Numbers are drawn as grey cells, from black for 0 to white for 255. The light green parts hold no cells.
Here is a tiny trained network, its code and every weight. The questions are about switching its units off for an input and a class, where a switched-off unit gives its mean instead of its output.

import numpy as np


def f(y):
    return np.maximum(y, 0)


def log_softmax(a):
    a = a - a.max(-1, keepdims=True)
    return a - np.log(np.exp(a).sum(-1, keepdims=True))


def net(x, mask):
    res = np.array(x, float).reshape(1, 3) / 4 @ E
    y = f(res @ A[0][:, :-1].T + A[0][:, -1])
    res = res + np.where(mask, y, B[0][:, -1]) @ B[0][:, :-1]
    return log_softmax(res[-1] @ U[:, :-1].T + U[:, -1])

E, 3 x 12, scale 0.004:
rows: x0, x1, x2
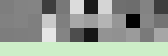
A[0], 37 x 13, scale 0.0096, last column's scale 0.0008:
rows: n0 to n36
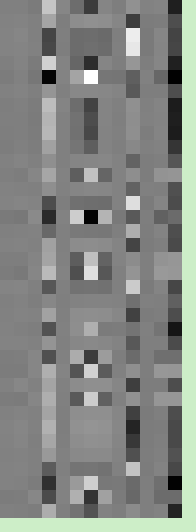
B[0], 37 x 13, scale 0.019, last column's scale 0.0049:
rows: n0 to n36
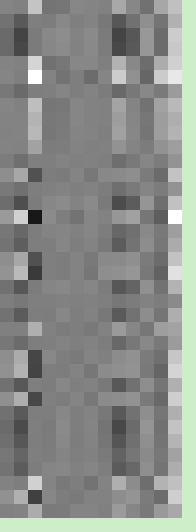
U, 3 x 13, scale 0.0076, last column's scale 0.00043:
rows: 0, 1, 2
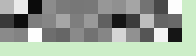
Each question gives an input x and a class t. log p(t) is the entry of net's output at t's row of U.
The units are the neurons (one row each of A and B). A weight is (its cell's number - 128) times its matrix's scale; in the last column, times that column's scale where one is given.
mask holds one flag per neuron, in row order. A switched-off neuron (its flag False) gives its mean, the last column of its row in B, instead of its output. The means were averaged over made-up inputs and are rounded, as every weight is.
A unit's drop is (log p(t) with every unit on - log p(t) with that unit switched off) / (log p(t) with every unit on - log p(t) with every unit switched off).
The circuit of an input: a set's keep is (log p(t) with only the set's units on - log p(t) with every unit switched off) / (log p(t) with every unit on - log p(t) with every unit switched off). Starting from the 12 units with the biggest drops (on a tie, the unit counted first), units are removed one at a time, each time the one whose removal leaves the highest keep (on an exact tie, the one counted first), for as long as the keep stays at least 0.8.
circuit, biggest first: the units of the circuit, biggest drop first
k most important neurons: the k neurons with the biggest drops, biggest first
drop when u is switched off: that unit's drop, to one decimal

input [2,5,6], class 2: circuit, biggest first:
n4
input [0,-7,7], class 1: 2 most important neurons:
n2; n3
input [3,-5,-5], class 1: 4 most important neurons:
n2; n3; n14; n4
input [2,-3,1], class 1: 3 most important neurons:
n19; n26; n28
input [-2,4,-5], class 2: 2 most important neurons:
n5; n34
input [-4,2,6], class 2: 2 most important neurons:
n15; n4
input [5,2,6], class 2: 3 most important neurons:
n4; n0; n19
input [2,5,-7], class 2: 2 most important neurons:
n5; n34
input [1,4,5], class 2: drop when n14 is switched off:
0.2
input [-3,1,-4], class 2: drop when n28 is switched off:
-0.1
